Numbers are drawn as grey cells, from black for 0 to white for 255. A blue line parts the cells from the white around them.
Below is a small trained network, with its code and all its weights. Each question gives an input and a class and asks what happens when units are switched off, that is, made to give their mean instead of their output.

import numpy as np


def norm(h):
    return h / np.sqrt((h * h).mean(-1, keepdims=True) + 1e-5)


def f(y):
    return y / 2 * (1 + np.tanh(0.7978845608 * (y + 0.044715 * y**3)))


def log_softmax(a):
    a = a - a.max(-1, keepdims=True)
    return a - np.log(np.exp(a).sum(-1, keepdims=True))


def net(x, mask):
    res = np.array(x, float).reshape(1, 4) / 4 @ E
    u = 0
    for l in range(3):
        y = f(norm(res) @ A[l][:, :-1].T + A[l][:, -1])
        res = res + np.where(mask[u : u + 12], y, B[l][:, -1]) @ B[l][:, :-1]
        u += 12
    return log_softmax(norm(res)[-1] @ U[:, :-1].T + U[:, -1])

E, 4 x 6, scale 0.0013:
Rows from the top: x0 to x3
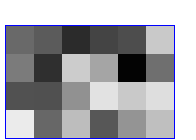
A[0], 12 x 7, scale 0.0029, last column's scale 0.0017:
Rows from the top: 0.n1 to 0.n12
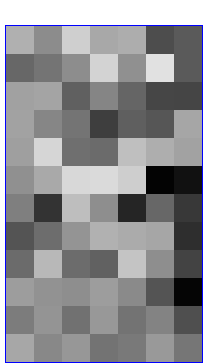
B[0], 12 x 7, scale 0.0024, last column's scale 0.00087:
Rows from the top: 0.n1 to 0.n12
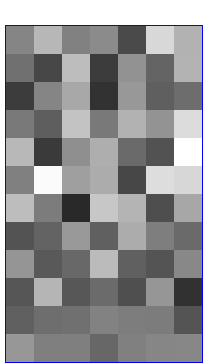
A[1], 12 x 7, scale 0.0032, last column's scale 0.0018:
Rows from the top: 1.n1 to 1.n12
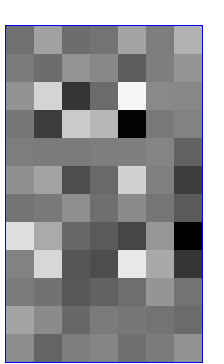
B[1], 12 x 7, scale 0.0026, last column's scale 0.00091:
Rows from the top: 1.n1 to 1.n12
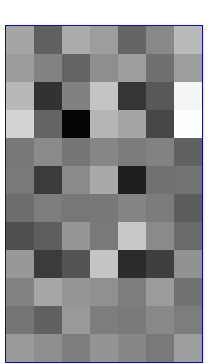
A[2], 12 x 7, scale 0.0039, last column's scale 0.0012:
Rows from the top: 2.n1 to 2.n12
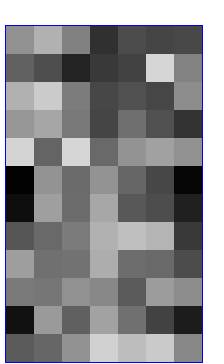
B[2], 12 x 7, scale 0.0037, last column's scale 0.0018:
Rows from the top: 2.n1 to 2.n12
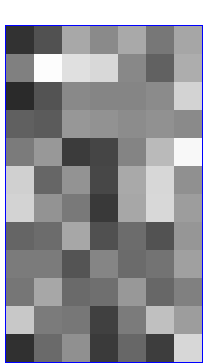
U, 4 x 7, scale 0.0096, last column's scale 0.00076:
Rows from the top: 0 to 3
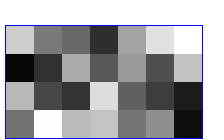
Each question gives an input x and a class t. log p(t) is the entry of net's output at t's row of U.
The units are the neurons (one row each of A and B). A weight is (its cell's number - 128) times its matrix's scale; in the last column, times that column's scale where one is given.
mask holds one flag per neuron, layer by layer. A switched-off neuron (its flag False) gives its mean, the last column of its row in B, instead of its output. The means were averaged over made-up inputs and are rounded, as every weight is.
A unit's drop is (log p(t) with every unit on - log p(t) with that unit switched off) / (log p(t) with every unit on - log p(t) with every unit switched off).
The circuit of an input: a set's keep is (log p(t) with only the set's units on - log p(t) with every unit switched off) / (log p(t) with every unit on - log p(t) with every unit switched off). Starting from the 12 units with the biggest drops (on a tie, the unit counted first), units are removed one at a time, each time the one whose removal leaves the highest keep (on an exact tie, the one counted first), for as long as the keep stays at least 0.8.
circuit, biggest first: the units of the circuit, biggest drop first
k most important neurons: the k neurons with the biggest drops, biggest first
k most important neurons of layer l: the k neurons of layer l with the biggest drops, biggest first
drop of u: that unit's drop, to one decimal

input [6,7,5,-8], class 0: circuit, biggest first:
[2.n7; 2.n6; 2.n11]
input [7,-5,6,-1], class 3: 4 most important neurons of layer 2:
[2.n2; 2.n3; 2.n1; 2.n4]
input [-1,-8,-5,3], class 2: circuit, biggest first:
[1.n3; 1.n9]
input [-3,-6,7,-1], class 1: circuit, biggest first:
[2.n12]
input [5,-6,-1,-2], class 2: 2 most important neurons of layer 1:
[1.n3; 1.n9]
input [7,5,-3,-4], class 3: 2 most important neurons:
[2.n2; 0.n5]
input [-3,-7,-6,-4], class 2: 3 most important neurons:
[1.n3; 1.n9; 2.n12]
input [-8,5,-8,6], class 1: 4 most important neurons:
[2.n3; 2.n1; 2.n2; 2.n7]
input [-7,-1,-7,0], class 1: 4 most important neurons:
[2.n3; 2.n1; 2.n2; 0.n3]
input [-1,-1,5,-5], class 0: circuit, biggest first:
[2.n7; 2.n11]
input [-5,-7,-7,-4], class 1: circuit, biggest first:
[2.n3; 2.n1]
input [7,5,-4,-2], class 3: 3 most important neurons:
[2.n2; 0.n5; 1.n3]
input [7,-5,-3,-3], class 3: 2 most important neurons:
[2.n2; 1.n4]
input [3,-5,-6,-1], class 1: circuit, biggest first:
[2.n1; 2.n3]
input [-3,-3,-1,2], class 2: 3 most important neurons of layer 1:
[1.n9; 1.n3; 1.n10]
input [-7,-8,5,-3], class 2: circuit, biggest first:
[1.n3; 1.n9]
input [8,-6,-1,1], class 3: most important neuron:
[2.n2]
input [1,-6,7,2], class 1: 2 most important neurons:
[2.n12; 1.n4]
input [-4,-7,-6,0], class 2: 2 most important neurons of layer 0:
[0.n2; 0.n9]
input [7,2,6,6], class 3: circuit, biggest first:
[2.n2]
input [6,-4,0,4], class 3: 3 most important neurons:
[2.n2; 1.n4; 0.n7]
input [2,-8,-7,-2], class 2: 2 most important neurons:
[1.n3; 1.n9]
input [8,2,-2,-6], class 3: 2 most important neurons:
[2.n2; 2.n5]
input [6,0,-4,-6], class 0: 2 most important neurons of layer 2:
[2.n6; 2.n7]
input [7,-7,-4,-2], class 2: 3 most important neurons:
[1.n3; 1.n9; 0.n1]
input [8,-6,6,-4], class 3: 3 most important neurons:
[2.n2; 1.n4; 0.n7]
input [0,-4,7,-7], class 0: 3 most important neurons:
[2.n7; 2.n6; 2.n11]
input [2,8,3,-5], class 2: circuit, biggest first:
[1.n4]
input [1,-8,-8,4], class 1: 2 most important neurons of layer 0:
[0.n7; 0.n3]
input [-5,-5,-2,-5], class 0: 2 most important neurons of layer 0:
[0.n7; 0.n3]
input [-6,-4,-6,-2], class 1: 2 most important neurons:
[2.n3; 2.n1]
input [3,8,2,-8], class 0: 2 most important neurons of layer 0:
[0.n5; 0.n9]
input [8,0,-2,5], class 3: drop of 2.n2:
1.0
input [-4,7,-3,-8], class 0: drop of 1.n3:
0.1
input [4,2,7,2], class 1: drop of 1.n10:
0.0
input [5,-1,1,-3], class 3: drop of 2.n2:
1.5
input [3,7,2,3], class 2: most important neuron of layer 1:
[1.n4]
